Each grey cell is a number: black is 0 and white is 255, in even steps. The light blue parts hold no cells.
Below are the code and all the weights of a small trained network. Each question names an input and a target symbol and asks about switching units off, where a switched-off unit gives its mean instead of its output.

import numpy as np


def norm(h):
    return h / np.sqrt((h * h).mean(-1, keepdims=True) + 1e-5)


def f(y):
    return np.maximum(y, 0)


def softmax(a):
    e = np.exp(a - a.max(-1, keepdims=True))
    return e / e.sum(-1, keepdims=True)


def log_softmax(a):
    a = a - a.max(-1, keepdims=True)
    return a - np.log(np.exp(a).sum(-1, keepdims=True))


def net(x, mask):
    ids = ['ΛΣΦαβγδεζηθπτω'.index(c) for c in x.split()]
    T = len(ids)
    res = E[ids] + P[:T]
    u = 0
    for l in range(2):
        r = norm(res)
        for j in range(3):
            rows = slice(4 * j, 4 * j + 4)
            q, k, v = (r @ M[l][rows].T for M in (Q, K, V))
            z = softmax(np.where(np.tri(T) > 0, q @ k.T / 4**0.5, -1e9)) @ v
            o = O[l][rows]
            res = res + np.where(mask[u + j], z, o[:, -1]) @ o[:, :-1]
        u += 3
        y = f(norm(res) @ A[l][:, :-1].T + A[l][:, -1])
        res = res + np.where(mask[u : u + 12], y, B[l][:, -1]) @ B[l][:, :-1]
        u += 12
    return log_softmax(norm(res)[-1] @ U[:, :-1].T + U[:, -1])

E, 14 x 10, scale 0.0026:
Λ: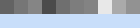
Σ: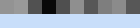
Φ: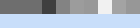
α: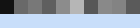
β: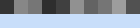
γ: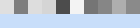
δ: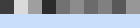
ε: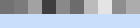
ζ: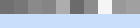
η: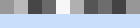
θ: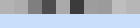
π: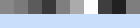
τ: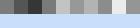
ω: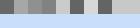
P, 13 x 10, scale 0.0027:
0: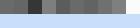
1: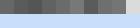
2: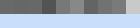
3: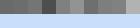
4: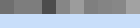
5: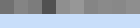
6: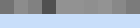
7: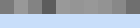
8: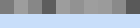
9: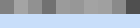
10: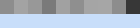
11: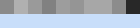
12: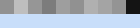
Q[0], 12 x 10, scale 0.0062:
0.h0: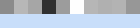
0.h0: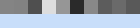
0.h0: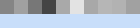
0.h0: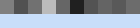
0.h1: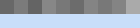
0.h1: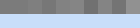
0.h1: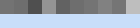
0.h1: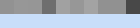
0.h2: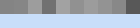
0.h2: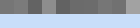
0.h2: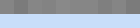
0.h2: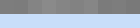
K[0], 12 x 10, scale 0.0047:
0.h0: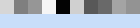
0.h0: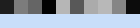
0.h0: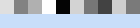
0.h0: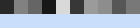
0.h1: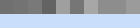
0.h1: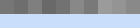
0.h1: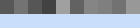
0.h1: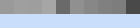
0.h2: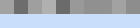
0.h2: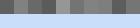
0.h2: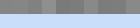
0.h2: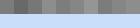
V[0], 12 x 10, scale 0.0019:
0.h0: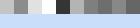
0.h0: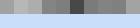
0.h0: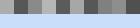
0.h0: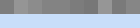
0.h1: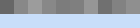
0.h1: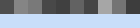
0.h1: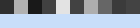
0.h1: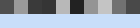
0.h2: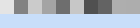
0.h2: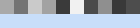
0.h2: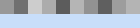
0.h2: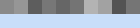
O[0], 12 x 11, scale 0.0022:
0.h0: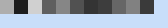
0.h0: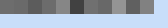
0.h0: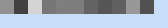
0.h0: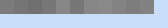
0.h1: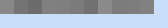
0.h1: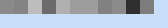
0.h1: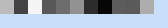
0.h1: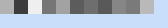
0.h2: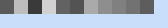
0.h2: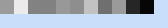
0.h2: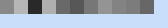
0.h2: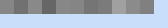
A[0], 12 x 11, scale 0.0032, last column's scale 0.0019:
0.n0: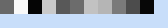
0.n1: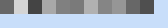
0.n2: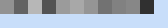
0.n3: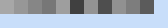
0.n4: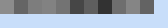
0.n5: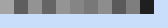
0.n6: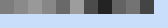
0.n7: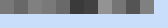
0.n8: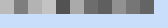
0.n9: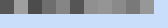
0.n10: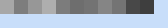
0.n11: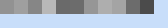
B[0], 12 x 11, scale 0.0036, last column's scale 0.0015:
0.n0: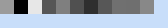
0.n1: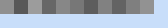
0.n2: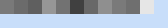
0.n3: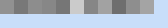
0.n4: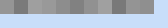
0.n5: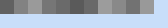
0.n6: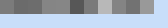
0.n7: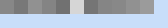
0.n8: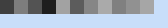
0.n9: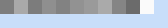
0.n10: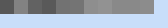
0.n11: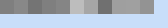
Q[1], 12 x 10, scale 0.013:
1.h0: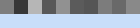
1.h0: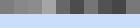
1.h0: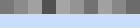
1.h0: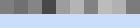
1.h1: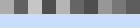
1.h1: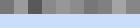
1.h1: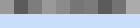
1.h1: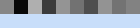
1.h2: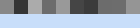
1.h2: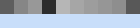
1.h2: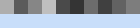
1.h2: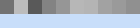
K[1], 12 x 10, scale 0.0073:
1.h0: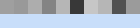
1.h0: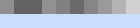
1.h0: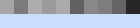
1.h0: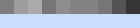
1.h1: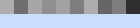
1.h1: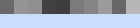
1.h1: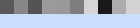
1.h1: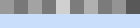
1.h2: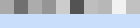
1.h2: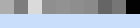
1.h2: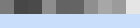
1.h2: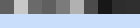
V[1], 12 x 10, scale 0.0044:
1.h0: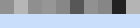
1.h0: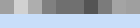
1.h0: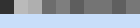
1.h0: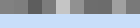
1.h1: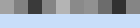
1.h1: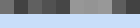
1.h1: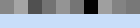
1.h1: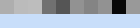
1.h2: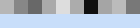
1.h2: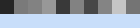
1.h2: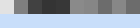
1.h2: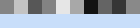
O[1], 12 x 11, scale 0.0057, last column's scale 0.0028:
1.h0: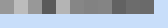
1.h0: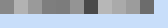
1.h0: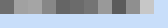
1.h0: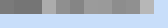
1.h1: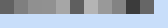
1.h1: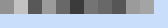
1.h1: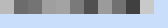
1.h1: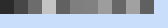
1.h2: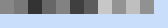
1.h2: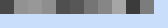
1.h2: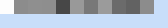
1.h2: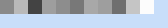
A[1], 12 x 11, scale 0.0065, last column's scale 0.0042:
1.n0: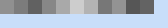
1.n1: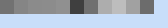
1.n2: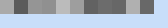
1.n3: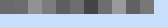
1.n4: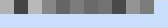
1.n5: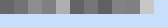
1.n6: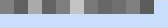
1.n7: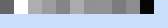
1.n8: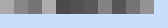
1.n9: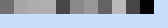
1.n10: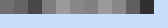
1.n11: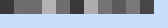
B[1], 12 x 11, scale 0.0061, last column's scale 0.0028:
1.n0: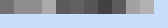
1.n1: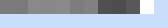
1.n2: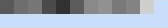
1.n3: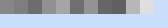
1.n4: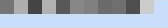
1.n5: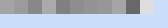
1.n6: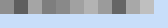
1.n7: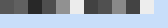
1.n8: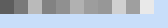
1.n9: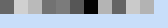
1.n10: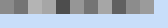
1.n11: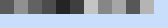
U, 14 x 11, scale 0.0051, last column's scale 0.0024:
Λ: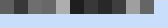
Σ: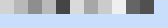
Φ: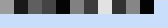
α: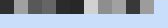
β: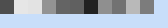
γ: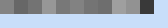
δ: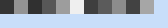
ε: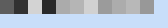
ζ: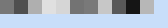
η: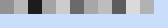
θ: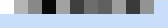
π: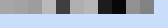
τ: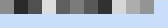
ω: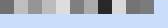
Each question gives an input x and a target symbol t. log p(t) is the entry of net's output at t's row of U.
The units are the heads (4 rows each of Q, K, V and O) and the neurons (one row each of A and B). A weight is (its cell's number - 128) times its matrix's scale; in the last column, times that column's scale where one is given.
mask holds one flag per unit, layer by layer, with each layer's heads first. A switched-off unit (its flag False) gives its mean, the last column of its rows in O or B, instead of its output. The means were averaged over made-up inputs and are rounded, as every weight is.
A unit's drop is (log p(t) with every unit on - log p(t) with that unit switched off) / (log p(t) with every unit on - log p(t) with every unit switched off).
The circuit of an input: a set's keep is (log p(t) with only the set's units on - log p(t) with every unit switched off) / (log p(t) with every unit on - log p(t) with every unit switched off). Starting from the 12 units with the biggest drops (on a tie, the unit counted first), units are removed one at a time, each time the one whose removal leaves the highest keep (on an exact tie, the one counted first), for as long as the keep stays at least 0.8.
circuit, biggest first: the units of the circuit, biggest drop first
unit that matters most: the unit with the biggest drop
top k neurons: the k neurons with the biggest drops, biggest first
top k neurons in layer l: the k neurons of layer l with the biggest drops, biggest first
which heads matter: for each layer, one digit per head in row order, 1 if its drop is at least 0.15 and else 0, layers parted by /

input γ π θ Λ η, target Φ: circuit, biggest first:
0.h0, 1.n2
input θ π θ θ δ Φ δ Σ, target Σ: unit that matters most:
1.n8
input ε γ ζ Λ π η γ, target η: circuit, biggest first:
0.n8, 1.h2
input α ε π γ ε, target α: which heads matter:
110 / 010
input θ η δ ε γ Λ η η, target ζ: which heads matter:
100 / 010
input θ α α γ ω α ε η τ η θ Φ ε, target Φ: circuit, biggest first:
1.h2, 0.h0, 1.n2
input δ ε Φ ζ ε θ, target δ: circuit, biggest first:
0.h0, 1.n7, 1.h2
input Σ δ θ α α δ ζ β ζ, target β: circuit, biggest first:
1.h2, 1.n9
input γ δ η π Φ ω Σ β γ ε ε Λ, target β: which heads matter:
111 / 001
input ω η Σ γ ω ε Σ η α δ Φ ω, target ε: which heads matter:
000 / 010
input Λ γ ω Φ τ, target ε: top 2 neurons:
1.n6, 0.n4
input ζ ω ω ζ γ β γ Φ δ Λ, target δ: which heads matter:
111 / 000
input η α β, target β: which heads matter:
100 / 001
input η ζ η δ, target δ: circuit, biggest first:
0.h0, 1.n7
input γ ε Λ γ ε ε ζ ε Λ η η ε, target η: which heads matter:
111 / 001
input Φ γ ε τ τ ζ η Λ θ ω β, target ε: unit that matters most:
0.h0
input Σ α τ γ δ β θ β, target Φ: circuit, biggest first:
0.h0, 1.h2, 1.n2
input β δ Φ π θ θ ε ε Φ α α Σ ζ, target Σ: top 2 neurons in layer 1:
1.n8, 1.n4
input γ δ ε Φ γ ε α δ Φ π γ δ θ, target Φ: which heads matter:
111 / 011
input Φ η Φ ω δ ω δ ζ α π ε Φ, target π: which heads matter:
000 / 001
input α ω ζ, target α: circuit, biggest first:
0.h0, 1.h2, 1.n11
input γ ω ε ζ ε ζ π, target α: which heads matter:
100 / 010
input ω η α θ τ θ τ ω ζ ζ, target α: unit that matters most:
1.h2
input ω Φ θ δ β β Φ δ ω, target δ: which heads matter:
000 / 000
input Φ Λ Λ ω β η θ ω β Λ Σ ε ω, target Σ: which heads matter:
000 / 001
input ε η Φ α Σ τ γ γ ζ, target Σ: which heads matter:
111 / 001
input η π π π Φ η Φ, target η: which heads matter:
000 / 001
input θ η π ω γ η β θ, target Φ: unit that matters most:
0.h0
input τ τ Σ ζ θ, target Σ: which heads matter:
100 / 001
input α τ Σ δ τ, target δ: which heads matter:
100 / 100
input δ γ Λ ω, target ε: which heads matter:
100 / 010
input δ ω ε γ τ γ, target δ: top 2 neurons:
1.n7, 0.n8
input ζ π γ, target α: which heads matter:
100 / 010
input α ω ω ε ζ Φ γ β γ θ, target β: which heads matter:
111 / 001
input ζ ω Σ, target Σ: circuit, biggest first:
0.h0, 1.h2, 1.n8
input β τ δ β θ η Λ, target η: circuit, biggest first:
1.h2
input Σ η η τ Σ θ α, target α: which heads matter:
100 / 000
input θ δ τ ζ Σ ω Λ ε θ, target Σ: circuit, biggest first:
1.h2, 1.n8
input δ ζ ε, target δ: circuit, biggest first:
0.h0, 1.n7, 1.h2
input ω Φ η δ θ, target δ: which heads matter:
100 / 000
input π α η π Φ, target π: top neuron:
1.n0
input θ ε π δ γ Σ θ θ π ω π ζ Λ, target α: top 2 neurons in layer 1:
1.n11, 1.n5
